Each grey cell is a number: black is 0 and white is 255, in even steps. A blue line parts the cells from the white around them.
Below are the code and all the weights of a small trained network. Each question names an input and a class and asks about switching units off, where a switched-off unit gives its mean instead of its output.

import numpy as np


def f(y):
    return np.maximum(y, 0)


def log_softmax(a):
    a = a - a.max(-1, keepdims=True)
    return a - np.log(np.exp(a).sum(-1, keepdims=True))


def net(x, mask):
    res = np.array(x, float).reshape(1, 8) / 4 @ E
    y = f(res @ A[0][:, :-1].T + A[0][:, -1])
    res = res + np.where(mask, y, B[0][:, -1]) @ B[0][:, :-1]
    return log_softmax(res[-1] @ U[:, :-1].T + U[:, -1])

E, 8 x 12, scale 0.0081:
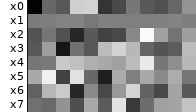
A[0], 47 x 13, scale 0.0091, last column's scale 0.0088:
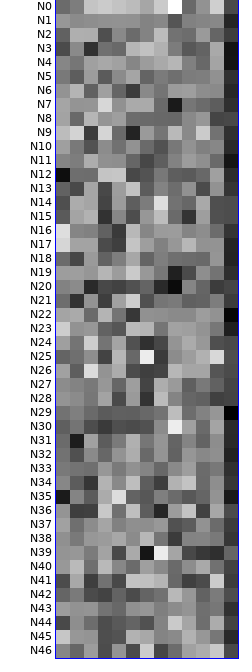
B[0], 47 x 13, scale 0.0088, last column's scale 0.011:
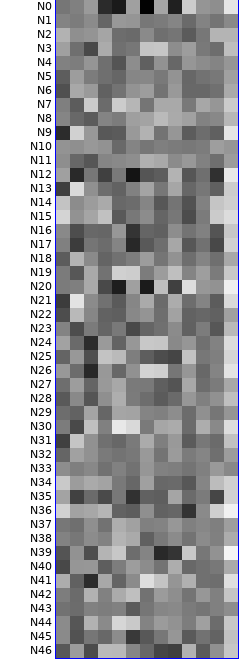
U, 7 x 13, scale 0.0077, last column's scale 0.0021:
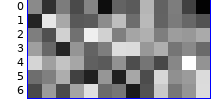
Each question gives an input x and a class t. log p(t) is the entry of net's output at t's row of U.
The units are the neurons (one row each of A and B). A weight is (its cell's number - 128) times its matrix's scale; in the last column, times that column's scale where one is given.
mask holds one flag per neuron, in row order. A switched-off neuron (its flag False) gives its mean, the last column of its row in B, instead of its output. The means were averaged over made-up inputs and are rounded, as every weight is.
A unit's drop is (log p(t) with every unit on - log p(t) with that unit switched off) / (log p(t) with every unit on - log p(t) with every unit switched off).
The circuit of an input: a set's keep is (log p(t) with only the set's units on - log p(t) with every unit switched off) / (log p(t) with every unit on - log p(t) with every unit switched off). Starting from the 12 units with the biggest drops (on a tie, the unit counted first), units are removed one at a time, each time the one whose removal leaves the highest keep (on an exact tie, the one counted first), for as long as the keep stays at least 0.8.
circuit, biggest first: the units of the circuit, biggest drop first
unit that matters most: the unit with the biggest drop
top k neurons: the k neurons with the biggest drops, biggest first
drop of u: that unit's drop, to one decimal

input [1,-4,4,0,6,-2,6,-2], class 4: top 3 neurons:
(N14 N15 N20)
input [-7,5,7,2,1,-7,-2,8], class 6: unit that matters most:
N25
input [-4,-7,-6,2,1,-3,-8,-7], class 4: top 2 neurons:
(N36 N34)
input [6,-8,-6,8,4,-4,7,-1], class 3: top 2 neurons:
(N41 N3)
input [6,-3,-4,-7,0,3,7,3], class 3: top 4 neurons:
(N26 N24 N8 N36)
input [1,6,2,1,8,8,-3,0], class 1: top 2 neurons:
(N9 N20)
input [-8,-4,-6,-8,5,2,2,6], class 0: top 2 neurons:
(N17 N23)
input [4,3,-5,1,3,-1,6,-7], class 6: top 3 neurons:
(N39 N36 N28)
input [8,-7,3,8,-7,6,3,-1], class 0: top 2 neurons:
(N12 N35)
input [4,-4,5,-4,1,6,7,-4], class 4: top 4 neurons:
(N14 N15 N2 N21)
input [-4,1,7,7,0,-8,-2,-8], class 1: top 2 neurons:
(N21 N13)
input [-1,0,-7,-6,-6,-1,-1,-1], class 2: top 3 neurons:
(N7 N19 N0)
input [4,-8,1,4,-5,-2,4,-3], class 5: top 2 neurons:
(N20 N36)
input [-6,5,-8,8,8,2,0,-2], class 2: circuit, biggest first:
(N19)
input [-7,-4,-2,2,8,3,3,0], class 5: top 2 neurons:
(N0 N12)
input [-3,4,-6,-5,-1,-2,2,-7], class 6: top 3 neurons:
(N39 N28 N30)
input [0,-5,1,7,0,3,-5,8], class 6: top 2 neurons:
(N25 N46)
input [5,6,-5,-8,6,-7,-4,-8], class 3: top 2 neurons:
(N26 N24)
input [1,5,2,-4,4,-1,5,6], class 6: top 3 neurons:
(N25 N46 N36)
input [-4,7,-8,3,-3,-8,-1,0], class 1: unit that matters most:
N21
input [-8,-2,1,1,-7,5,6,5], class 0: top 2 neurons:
(N17 N45)
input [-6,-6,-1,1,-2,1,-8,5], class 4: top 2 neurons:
(N36 N34)
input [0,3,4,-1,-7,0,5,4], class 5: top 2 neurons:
(N20 N36)
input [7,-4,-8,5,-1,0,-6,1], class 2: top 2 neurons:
(N7 N19)
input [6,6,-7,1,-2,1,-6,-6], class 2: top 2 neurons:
(N7 N19)
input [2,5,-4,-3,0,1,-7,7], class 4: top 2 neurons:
(N36 N39)
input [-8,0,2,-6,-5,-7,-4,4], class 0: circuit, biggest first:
(N17)
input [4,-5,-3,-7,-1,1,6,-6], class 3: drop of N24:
0.3
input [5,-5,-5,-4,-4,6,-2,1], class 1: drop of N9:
0.8
